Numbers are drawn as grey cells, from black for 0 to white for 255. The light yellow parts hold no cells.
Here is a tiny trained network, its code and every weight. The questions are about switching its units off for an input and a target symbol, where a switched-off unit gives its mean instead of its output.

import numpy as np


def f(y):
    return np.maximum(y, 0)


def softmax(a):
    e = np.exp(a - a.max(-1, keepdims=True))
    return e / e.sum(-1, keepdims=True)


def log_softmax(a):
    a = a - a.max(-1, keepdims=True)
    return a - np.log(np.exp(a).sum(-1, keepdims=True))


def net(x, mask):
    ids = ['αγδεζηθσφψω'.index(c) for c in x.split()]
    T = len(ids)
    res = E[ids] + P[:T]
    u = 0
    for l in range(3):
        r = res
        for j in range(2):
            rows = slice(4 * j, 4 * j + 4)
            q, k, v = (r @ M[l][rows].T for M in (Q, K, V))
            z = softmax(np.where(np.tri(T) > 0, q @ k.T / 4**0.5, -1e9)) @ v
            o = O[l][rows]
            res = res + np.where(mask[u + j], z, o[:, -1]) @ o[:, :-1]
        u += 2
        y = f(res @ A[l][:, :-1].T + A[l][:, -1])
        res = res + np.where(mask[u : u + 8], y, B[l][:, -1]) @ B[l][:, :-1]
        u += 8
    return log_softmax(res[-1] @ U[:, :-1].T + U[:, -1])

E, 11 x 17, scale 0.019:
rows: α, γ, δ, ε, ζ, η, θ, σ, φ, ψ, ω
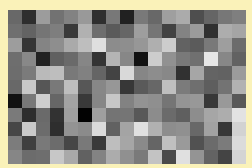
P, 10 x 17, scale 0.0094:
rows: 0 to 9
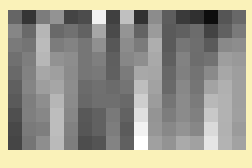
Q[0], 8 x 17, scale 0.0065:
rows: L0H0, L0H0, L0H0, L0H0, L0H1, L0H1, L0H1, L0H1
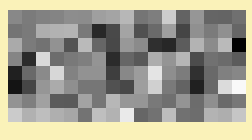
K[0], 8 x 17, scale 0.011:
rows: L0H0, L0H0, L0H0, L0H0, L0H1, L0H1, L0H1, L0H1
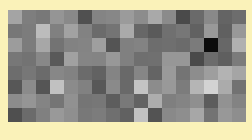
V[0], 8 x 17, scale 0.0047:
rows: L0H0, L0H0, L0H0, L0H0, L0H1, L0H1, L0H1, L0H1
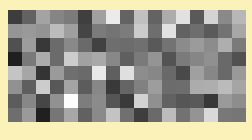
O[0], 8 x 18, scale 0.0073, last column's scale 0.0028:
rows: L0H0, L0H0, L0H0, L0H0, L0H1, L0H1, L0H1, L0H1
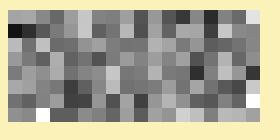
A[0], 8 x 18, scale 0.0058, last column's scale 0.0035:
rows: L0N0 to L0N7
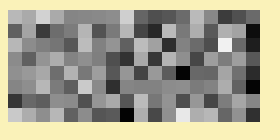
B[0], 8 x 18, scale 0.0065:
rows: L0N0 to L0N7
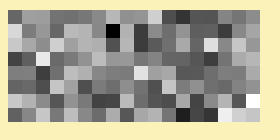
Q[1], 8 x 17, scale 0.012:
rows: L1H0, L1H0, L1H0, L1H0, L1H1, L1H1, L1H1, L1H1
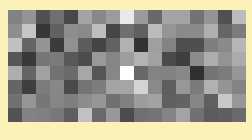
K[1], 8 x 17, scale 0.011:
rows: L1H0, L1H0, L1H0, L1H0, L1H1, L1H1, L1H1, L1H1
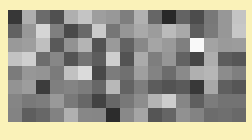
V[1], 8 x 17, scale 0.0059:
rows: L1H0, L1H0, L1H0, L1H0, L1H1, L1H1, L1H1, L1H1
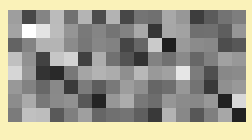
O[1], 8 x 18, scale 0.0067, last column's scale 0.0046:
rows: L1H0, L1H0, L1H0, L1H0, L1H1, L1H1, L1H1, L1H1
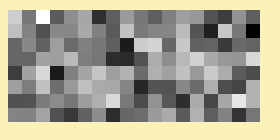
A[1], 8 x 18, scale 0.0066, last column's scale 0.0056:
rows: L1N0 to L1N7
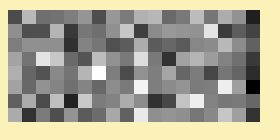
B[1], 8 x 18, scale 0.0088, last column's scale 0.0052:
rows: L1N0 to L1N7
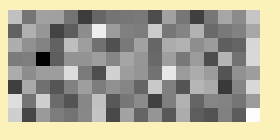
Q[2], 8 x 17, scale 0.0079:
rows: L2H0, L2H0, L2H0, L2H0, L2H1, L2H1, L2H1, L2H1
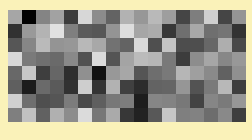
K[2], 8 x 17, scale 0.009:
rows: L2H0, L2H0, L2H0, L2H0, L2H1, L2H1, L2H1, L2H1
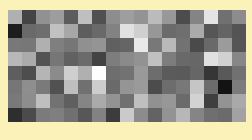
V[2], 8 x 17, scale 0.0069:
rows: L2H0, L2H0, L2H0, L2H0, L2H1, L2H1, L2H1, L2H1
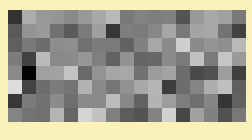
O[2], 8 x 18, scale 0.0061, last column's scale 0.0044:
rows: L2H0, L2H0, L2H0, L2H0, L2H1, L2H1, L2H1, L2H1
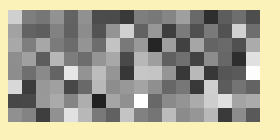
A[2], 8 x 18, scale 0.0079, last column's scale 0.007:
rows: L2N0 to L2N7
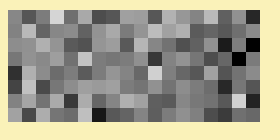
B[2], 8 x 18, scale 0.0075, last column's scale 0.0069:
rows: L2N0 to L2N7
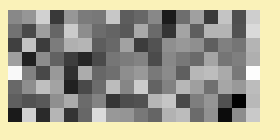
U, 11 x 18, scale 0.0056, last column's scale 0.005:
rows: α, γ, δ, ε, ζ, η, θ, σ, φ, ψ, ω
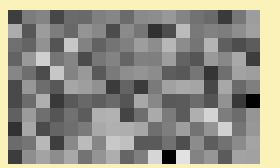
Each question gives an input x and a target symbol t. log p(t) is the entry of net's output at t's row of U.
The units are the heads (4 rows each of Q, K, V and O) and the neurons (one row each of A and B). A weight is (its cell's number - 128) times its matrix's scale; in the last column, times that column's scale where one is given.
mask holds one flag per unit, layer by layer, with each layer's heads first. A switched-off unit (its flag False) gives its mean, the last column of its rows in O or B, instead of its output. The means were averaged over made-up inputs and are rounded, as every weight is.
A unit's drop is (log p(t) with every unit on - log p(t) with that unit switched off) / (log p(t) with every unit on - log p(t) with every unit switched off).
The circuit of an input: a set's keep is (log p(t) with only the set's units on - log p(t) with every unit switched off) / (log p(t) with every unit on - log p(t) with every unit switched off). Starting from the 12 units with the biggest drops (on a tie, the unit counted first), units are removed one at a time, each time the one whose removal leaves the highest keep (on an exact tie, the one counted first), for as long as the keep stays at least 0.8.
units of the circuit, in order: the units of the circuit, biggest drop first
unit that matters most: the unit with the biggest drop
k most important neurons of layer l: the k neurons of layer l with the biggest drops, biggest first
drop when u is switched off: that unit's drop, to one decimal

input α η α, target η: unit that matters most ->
L0N3
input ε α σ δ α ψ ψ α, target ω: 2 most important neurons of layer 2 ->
(L2N0; L2N7)
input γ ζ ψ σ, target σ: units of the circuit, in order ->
(L0H1; L1H0; L0H0)
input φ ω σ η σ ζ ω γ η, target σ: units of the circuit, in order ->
(L1H0; L2H1)
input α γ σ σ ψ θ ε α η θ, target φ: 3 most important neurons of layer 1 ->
(L1N3; L1N1; L1N7)
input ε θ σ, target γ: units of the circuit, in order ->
(L1N7; L0H0; L2H0; L1N1)
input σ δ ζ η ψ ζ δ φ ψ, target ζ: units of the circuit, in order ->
(L0H1; L1H1; L0H0)
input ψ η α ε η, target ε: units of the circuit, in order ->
(L0H0; L0N7; L0H1)
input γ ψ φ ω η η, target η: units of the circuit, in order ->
(L0H1; L1H0)
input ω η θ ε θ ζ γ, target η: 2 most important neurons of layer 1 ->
(L1N5; L1N3)
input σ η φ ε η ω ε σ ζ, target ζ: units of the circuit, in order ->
(L2H0; L1H1)
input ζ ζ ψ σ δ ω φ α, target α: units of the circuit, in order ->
(L2N7; L0H1; L1H0)
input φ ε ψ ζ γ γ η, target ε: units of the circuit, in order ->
(L0H0; L0N7)
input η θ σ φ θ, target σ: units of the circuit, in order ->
(L1H0; L0H1)
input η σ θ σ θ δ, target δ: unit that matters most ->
L1N4
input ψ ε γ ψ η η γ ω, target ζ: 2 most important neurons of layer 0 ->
(L0N7; L0N6)
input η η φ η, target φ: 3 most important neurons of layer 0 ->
(L0N7; L0N4; L0N6)
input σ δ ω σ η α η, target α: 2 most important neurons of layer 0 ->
(L0N3; L0N6)
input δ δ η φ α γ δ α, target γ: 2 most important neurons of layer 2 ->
(L2N4; L2N3)
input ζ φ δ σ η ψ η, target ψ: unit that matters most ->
L0H1
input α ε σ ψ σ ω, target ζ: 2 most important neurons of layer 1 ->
(L1N7; L1N3)
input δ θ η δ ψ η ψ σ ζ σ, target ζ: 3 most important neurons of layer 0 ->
(L0N1; L0N6; L0N0)
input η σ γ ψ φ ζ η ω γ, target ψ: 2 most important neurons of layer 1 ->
(L1N5; L1N2)
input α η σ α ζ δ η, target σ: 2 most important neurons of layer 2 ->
(L2N4; L2N2)
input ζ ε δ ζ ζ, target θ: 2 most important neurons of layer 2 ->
(L2N0; L2N6)
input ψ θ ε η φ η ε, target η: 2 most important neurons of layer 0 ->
(L0N7; L0N3)
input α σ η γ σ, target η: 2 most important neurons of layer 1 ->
(L1N7; L1N2)
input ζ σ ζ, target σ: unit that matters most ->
L0H0
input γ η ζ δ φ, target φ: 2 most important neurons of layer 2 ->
(L2N5; L2N6)
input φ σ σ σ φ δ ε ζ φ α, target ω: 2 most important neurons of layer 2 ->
(L2N7; L2N0)
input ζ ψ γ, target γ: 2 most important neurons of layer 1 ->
(L1N6; L1N2)
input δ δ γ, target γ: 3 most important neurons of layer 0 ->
(L0N2; L0N7; L0N6)
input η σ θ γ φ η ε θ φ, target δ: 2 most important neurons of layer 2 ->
(L2N6; L2N1)
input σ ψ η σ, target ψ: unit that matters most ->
L1H0
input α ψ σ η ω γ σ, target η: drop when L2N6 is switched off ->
-0.1
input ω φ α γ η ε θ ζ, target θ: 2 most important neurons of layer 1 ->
(L1N1; L1N7)
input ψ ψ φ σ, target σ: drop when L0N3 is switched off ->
0.1
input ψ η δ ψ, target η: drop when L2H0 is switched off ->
0.1
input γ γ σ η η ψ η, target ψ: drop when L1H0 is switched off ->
0.4
